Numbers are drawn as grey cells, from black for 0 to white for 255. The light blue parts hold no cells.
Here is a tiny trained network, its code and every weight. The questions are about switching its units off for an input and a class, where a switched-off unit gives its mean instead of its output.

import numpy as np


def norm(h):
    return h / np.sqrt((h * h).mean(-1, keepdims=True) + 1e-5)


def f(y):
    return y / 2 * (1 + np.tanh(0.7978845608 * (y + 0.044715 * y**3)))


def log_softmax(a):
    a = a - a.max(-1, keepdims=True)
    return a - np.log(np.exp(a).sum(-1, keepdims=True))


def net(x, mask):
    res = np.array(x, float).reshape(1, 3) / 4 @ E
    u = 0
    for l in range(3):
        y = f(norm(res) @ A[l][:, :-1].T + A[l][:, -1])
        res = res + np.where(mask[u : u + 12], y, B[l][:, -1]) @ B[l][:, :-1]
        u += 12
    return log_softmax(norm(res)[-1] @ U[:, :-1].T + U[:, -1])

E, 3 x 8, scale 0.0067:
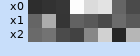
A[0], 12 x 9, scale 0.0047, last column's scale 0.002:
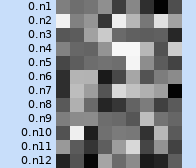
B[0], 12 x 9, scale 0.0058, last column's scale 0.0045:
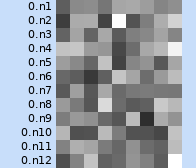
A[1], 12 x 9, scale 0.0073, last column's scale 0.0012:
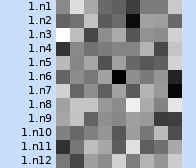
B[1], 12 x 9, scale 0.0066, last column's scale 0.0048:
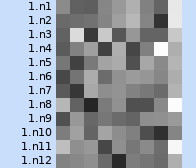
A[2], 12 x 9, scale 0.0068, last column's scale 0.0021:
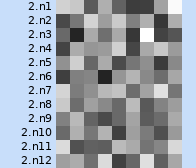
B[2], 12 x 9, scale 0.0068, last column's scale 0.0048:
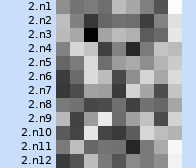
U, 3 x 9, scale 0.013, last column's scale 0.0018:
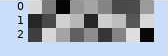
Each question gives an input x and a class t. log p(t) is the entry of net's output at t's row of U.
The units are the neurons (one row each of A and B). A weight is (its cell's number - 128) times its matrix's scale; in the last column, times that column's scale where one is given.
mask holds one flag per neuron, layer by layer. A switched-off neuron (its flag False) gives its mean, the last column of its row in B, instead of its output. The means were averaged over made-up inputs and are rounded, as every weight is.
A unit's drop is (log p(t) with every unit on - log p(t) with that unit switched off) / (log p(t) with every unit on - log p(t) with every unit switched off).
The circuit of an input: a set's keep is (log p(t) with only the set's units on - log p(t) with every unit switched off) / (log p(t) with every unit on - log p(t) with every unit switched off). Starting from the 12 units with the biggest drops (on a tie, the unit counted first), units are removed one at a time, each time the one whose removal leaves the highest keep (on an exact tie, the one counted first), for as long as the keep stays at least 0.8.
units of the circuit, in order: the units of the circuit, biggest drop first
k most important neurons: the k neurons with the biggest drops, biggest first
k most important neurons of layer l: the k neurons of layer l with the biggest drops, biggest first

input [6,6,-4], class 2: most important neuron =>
1.n4
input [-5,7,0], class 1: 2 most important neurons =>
1.n3; 1.n8
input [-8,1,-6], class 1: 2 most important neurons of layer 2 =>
2.n12; 2.n5
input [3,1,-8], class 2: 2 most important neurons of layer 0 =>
0.n8; 0.n10
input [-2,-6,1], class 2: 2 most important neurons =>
0.n2; 0.n10
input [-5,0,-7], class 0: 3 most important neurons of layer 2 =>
2.n3; 2.n2; 2.n6
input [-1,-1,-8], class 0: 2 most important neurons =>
0.n4; 2.n3
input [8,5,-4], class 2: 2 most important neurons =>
1.n4; 2.n4
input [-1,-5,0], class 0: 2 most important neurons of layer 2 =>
2.n3; 2.n2
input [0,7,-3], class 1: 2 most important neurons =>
0.n8; 0.n2
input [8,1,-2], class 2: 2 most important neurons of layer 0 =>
0.n4; 0.n12
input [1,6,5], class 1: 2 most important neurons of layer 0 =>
0.n12; 0.n11
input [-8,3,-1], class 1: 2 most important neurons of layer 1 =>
1.n3; 1.n8
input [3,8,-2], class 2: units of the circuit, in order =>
1.n4
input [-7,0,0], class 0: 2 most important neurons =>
1.n5; 1.n4
